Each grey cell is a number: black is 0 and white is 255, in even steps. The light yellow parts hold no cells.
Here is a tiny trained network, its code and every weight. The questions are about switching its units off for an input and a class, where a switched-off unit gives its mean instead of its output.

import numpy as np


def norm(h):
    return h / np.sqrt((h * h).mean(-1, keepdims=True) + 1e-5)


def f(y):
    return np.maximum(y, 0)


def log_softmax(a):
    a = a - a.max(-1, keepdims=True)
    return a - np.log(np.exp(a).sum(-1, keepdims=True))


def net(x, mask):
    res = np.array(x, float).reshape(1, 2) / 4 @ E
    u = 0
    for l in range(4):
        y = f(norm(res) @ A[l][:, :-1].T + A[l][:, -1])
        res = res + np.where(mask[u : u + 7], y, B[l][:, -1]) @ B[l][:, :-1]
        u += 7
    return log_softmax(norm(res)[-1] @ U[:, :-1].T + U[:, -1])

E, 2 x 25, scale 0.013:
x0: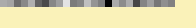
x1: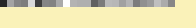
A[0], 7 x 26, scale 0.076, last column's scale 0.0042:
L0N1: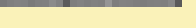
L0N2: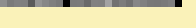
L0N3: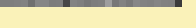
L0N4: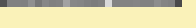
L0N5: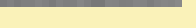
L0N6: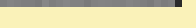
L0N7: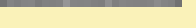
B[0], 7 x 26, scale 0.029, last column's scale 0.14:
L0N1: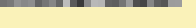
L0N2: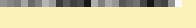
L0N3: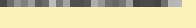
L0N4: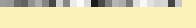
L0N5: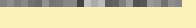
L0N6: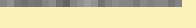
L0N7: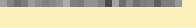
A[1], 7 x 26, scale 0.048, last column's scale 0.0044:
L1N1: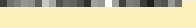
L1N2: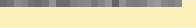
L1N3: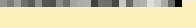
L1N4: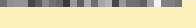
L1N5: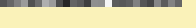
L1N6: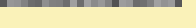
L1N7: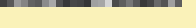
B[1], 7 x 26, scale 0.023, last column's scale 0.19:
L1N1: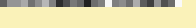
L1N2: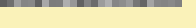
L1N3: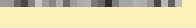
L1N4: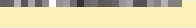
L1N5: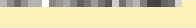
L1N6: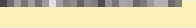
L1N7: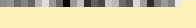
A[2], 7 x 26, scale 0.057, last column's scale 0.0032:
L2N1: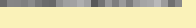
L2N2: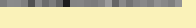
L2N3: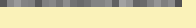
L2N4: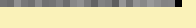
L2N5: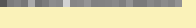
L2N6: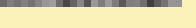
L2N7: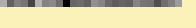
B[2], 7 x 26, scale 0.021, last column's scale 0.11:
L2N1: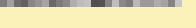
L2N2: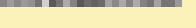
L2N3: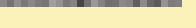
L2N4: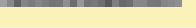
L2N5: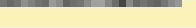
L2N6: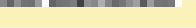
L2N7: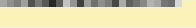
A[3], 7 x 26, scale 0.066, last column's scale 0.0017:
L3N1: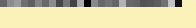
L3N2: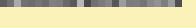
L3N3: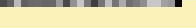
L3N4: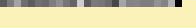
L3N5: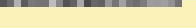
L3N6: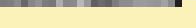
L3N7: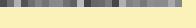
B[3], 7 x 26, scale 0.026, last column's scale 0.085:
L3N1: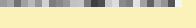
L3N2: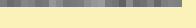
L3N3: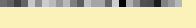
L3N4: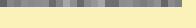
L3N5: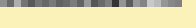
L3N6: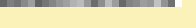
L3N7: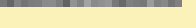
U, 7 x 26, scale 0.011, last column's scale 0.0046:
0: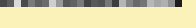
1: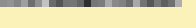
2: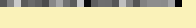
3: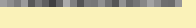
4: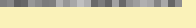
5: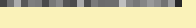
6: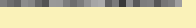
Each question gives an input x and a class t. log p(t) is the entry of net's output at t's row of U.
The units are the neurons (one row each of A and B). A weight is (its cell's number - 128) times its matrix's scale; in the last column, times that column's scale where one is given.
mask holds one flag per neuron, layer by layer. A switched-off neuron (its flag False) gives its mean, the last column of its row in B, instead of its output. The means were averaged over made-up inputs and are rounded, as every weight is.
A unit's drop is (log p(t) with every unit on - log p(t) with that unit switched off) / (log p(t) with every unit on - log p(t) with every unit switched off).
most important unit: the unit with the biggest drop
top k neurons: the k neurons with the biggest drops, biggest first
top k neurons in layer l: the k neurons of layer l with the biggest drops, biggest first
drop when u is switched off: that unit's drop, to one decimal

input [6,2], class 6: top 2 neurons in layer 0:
[L0N3; L0N2]
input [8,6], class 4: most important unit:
L0N2
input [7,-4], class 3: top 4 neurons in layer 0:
[L0N4; L0N2; L0N3; L0N7]
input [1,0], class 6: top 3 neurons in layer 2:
[L2N1; L2N7; L2N6]
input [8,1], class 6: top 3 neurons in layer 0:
[L0N3; L0N2; L0N4]
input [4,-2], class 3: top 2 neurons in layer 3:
[L3N1; L3N3]
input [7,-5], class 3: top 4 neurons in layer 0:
[L0N4; L0N2; L0N3; L0N7]
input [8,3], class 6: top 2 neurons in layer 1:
[L1N1; L1N7]
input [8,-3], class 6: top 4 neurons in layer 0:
[L0N3; L0N2; L0N1; L0N4]
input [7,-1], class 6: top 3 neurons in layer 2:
[L2N1; L2N7; L2N6]
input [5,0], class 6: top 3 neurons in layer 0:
[L0N3; L0N2; L0N1]
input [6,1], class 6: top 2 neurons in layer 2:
[L2N1; L2N7]
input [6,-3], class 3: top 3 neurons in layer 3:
[L3N1; L3N3; L3N6]
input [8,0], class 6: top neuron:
[L0N3]
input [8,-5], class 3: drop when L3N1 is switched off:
0.1
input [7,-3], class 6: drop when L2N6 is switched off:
0.3
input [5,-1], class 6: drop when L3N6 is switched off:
0.1
